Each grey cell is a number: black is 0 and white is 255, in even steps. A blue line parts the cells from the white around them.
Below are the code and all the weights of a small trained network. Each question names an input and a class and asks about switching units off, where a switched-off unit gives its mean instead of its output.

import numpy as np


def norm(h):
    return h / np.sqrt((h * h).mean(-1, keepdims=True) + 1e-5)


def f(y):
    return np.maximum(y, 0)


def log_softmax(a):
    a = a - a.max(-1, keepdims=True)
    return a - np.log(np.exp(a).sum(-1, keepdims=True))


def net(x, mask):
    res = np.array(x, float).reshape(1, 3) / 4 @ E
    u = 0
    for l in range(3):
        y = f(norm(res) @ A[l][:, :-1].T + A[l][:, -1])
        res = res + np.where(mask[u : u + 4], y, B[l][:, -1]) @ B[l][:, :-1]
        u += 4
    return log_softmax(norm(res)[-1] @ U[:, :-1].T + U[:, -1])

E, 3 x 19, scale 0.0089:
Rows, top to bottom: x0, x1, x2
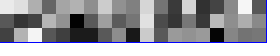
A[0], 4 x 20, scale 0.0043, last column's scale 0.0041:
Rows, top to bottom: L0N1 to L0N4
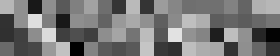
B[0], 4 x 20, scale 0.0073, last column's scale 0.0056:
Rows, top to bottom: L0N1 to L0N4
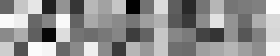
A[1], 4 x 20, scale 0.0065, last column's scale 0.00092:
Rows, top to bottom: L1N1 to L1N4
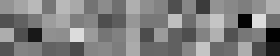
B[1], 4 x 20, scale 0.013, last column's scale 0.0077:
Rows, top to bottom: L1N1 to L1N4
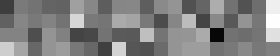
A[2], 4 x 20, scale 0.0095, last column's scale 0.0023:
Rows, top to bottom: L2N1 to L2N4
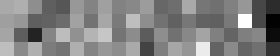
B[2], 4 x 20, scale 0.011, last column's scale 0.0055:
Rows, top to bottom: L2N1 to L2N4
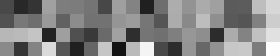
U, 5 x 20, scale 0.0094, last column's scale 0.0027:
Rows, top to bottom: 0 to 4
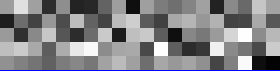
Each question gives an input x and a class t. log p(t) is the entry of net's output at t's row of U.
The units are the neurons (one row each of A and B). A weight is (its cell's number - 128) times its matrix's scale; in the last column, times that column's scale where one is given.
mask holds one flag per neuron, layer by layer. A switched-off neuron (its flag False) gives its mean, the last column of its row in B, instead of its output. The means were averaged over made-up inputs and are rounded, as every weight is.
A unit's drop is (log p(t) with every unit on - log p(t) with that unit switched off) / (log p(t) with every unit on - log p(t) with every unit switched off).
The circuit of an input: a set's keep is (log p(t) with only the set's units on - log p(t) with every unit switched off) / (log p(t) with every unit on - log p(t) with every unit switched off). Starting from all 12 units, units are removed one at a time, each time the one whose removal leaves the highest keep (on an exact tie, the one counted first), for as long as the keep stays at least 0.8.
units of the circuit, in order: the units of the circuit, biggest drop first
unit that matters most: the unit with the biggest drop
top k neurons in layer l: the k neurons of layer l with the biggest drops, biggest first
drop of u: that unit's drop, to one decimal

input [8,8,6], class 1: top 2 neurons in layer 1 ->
L1N3, L1N1
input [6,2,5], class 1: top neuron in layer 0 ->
L0N1
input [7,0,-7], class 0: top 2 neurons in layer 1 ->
L1N2, L1N3
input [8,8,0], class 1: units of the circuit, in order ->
L2N2, L2N1
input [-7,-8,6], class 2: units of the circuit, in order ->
L2N4, L1N1
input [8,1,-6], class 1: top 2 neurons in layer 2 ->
L2N2, L2N1
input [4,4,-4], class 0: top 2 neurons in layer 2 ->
L2N3, L2N4
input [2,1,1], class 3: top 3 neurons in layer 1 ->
L1N1, L1N2, L1N3
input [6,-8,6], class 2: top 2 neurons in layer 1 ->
L1N2, L1N3
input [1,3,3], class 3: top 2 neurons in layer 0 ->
L0N4, L0N3
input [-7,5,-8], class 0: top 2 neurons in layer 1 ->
L1N3, L1N1
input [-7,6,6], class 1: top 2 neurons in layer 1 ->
L1N2, L1N3
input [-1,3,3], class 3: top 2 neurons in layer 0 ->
L0N4, L0N3
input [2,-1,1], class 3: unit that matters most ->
L1N1
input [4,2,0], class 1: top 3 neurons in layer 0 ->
L0N1, L0N2, L0N3
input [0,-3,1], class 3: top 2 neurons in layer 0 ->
L0N2, L0N4
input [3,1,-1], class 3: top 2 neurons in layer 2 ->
L2N1, L2N4
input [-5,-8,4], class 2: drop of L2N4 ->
1.1
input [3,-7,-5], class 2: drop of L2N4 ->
1.0
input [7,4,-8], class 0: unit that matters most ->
L2N3
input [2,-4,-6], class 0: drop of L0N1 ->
0.0
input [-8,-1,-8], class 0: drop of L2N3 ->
0.6
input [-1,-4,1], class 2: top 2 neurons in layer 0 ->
L0N3, L0N1
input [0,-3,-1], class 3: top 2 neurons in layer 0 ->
L0N1, L0N4
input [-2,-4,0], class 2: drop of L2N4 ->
1.2
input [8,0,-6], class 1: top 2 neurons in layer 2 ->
L2N2, L2N1
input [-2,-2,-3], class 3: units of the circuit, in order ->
L0N1
